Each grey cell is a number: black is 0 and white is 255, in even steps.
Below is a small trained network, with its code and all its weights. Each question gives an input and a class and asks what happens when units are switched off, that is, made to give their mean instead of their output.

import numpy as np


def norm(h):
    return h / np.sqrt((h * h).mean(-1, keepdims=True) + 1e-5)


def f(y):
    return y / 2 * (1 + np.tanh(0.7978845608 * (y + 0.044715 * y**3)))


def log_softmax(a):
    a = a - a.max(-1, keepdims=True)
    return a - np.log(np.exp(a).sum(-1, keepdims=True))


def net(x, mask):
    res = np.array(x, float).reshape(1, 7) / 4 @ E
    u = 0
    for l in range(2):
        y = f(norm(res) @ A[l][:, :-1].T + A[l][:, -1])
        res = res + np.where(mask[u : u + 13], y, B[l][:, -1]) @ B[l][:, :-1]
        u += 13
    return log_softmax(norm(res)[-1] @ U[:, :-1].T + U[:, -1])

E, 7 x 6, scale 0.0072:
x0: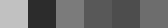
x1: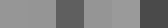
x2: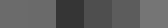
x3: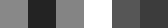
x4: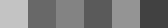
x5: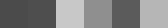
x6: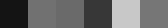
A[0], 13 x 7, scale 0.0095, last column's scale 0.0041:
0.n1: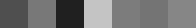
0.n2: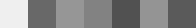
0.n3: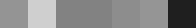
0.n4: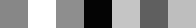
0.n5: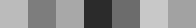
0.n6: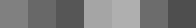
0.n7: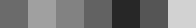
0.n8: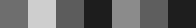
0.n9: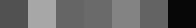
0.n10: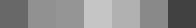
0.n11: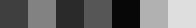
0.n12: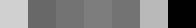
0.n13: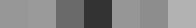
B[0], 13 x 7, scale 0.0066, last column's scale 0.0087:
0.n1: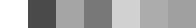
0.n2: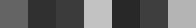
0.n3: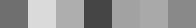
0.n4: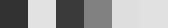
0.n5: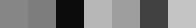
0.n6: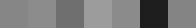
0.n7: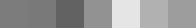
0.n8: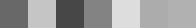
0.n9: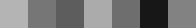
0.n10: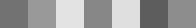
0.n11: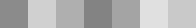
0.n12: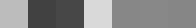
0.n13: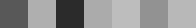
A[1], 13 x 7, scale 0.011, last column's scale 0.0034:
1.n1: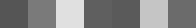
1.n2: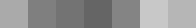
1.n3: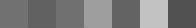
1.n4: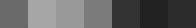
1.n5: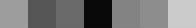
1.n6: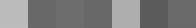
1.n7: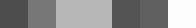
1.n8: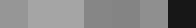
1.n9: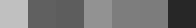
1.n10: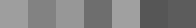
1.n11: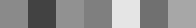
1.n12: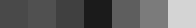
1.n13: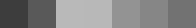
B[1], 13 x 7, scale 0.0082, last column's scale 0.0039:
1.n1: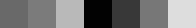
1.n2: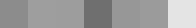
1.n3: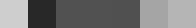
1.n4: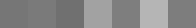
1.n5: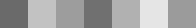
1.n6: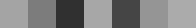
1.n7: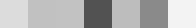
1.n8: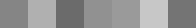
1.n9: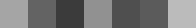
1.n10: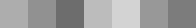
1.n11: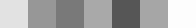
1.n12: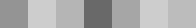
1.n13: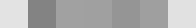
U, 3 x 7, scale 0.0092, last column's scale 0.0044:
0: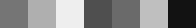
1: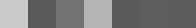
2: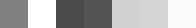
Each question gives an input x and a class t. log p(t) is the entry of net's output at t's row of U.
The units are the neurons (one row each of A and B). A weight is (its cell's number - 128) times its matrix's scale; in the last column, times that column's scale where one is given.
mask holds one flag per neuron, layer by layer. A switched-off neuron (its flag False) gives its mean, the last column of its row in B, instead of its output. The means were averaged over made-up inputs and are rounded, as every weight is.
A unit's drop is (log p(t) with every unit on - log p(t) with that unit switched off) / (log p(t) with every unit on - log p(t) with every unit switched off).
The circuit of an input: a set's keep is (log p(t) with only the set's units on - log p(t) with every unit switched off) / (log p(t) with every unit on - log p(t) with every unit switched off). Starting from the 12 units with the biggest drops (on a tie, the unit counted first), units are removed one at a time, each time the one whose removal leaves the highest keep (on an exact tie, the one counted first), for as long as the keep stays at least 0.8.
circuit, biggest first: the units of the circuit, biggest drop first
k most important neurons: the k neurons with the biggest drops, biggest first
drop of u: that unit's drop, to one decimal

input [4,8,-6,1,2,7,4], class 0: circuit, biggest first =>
[0.n5, 0.n13, 0.n8]
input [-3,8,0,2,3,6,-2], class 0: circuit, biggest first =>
[0.n5, 0.n4]
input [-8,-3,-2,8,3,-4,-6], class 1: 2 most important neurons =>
[0.n4, 0.n11]
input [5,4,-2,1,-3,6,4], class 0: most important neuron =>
[1.n1]
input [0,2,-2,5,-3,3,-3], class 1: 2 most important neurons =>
[0.n4, 0.n11]
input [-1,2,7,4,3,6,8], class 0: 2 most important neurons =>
[0.n5, 0.n4]
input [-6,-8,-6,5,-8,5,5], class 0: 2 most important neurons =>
[1.n1, 0.n4]
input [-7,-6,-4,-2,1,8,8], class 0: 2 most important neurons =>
[1.n1, 0.n8]
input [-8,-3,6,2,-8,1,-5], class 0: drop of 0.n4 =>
0.3
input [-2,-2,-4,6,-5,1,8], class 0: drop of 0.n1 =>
-0.1
